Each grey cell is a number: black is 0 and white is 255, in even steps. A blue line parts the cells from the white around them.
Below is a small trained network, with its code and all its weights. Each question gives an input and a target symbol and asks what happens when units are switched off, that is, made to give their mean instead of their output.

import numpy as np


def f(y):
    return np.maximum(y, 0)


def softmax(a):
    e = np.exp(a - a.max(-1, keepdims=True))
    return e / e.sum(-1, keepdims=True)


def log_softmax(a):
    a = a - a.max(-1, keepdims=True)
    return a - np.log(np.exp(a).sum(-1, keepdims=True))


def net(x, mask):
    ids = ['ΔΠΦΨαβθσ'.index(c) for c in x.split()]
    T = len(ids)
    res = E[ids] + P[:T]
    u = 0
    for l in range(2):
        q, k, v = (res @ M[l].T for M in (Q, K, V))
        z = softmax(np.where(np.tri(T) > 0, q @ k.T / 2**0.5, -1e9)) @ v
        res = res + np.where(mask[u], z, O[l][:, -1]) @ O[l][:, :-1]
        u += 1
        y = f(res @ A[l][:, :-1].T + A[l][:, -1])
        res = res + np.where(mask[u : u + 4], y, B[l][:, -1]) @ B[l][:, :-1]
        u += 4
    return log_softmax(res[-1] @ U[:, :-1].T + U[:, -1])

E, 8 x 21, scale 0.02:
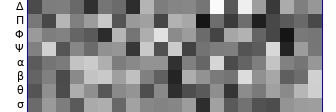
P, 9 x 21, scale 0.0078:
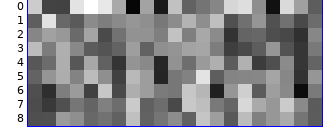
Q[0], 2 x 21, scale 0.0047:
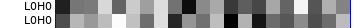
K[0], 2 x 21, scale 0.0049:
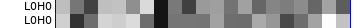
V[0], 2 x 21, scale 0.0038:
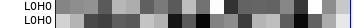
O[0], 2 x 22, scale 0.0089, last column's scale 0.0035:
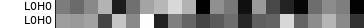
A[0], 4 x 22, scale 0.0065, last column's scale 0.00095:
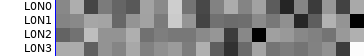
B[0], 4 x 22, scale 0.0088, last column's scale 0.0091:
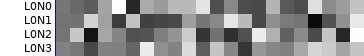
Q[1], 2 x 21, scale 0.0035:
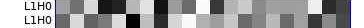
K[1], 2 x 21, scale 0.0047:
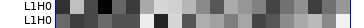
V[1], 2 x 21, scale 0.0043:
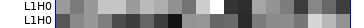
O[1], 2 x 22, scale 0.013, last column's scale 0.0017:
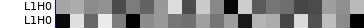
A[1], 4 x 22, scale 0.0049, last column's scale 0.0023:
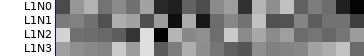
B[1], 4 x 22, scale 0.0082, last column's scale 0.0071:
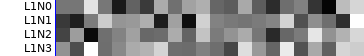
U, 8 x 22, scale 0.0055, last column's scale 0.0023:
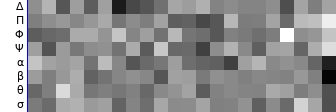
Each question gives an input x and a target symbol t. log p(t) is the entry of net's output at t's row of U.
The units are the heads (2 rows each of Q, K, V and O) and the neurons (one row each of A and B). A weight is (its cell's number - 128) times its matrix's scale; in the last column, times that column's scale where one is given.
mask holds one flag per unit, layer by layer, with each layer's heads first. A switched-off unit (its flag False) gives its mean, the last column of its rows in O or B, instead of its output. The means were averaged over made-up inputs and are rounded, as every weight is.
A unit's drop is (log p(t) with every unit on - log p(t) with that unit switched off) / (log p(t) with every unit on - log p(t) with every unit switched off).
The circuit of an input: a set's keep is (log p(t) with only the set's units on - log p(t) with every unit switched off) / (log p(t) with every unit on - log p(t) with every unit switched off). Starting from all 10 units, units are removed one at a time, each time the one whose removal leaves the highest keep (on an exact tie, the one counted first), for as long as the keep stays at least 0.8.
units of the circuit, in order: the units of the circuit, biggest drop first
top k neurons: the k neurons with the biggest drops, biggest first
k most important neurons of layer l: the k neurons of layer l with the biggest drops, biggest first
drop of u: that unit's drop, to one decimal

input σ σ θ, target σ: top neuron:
(L0N1)
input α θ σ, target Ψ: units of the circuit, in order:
(L0H0; L1H0)
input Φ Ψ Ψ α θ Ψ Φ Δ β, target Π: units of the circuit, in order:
(L0N2; L1H0; L0H0; L1N1)
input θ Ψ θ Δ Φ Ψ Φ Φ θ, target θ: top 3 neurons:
(L1N0; L1N1; L0N1)
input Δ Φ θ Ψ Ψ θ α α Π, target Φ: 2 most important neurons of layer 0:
(L0N1; L0N3)
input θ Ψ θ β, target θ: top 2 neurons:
(L1N0; L1N1)
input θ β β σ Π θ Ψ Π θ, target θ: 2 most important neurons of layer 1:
(L1N0; L1N1)
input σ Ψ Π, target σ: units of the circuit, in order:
(L0N1; L0H0; L0N0)
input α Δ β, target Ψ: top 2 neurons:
(L1N1; L0N1)
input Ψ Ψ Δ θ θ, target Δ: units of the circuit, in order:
(L0H0; L0N2)
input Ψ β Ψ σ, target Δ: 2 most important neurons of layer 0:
(L0N2; L0N3)
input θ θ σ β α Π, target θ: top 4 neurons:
(L1N0; L1N1; L0N1; L0N2)
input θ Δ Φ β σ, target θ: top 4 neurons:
(L1N0; L1N1; L0N1; L0N0)
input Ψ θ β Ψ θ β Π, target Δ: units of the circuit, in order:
(L0N2; L0H0)
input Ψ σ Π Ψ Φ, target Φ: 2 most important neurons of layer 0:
(L0N0; L0N2)
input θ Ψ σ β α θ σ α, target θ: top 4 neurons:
(L1N0; L1N1; L0N1; L0N0)
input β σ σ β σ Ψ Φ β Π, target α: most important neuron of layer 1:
(L1N1)
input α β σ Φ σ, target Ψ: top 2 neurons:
(L0N1; L1N1)
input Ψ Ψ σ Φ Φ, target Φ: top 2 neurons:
(L1N2; L0N2)
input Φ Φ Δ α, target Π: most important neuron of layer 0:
(L0N2)
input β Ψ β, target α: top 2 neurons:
(L0N1; L1N1)
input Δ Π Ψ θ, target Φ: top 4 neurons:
(L1N1; L0N1; L0N0; L1N0)
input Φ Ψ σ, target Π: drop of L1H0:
0.3
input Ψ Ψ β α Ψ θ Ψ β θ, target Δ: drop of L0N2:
0.4
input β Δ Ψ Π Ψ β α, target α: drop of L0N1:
0.2
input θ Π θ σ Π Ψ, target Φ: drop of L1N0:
0.1
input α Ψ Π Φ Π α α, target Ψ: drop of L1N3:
0.0
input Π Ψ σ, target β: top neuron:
(L0N3)
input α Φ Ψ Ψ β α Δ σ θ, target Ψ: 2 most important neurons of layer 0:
(L0N1; L0N2)
